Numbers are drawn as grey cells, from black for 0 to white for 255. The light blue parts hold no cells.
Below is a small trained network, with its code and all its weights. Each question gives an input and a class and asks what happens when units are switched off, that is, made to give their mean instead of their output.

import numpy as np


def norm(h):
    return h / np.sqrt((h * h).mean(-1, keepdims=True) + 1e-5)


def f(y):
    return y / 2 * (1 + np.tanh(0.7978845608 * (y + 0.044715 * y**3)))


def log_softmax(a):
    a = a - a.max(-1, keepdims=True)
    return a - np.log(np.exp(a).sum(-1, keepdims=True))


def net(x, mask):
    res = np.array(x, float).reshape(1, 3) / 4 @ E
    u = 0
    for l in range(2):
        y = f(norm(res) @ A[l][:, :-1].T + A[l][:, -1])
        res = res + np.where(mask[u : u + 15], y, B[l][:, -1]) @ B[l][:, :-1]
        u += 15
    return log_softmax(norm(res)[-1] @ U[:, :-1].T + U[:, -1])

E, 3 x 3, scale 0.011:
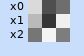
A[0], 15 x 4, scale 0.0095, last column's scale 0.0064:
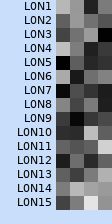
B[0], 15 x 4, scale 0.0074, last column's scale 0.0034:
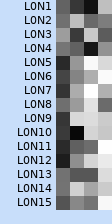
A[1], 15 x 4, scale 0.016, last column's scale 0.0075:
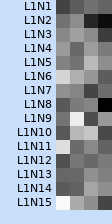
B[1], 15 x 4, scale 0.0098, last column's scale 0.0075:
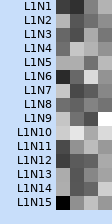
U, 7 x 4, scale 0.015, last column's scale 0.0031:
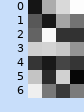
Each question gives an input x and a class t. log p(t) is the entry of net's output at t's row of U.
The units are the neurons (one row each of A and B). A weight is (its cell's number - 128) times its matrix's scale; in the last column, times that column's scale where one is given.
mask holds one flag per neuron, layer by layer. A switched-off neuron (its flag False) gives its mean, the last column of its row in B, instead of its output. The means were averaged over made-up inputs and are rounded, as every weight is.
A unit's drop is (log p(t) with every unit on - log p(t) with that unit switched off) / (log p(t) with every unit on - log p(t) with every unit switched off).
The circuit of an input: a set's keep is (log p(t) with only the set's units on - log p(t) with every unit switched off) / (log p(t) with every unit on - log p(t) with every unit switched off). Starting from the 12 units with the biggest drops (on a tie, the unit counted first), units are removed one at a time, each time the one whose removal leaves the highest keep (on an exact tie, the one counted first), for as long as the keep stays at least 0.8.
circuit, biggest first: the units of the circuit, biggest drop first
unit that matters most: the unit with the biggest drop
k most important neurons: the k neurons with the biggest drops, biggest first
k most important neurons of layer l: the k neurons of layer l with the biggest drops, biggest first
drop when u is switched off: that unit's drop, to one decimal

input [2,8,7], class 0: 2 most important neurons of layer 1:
L1N15, L1N6
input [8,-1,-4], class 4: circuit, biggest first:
L1N10, L0N4
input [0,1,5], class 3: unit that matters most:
L1N9
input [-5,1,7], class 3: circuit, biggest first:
L1N10, L1N9
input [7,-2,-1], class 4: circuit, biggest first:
L1N9, L0N4
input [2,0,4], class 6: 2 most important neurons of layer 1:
L1N9, L1N7
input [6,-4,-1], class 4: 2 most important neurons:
L0N1, L1N10
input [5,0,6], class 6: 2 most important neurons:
L0N1, L1N9
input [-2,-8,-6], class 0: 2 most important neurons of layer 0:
L0N5, L0N7
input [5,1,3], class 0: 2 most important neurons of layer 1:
L1N15, L1N11
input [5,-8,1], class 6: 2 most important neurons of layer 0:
L0N10, L0N6
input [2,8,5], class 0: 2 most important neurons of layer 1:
L1N15, L1N6
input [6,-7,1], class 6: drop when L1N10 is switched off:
-0.1
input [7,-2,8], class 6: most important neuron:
L0N1
